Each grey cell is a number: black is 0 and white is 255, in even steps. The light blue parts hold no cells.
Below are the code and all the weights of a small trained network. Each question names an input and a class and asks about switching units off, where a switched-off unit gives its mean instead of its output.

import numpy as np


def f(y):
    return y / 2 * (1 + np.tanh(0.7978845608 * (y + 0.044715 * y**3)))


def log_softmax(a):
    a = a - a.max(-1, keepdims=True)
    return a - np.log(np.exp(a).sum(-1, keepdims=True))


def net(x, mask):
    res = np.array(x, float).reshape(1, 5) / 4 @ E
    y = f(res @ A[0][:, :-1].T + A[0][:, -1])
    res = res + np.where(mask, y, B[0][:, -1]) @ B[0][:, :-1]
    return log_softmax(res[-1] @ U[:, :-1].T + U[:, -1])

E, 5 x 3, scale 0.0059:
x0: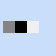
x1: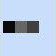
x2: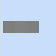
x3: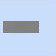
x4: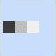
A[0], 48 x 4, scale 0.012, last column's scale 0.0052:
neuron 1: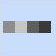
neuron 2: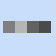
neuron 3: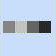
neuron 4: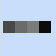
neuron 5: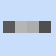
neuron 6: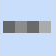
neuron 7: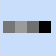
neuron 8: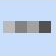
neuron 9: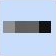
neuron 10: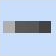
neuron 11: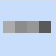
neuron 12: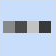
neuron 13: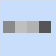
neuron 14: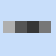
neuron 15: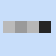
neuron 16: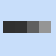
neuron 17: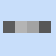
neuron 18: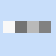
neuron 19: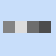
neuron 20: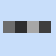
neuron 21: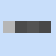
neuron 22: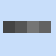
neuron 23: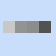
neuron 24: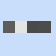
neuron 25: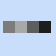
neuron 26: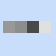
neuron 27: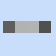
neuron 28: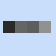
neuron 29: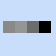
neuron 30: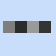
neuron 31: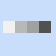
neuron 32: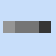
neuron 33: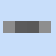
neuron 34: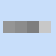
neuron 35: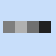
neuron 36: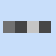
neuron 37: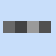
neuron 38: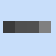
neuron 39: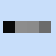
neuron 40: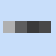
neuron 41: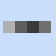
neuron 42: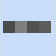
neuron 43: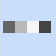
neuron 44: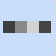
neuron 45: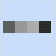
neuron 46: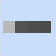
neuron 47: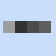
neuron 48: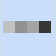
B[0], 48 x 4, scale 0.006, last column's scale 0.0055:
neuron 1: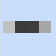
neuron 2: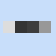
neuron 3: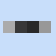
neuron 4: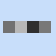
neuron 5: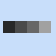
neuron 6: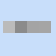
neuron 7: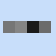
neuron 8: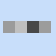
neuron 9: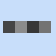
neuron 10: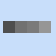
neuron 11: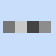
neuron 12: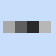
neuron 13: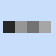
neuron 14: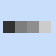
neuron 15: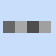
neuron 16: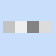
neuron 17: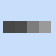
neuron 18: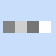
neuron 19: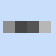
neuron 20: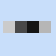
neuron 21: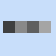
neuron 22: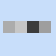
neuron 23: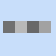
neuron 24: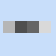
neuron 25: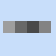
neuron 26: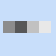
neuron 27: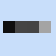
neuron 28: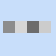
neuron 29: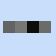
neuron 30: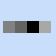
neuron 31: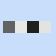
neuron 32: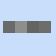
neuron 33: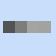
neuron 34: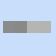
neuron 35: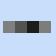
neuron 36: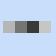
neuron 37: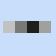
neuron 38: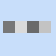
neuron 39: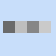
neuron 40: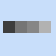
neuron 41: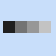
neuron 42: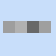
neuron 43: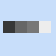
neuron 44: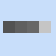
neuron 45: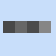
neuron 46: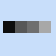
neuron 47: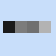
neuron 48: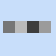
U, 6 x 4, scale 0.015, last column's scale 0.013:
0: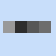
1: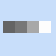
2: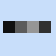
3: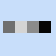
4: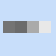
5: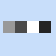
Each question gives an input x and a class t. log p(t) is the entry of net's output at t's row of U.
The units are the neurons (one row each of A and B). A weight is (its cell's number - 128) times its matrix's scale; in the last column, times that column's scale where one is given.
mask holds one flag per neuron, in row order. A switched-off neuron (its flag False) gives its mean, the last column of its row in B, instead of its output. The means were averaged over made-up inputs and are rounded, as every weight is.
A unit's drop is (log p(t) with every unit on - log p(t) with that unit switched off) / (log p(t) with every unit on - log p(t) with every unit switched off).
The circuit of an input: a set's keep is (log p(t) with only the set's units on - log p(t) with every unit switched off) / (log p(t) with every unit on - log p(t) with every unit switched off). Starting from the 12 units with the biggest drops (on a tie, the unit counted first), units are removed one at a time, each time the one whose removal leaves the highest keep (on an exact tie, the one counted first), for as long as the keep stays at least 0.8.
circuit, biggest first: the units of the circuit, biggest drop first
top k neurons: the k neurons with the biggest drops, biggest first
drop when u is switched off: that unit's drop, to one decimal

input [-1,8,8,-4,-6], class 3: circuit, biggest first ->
[neuron 16; neuron 38]
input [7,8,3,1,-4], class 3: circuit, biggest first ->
[neuron 16; neuron 38]
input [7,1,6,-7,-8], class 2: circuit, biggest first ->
[neuron 47; neuron 46]
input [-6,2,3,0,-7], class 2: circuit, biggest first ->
[neuron 41; neuron 14]
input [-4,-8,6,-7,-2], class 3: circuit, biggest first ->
[neuron 31]
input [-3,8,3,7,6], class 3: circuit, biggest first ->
[neuron 28; neuron 39]
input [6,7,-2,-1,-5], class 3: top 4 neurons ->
[neuron 16; neuron 38; neuron 28; neuron 22]
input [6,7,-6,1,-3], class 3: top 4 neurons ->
[neuron 16; neuron 38; neuron 28; neuron 22]
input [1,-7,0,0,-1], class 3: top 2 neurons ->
[neuron 31; neuron 18]
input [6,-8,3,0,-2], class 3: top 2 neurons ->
[neuron 18; neuron 31]
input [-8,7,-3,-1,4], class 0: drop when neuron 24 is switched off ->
0.2
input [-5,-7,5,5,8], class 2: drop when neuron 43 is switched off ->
0.1
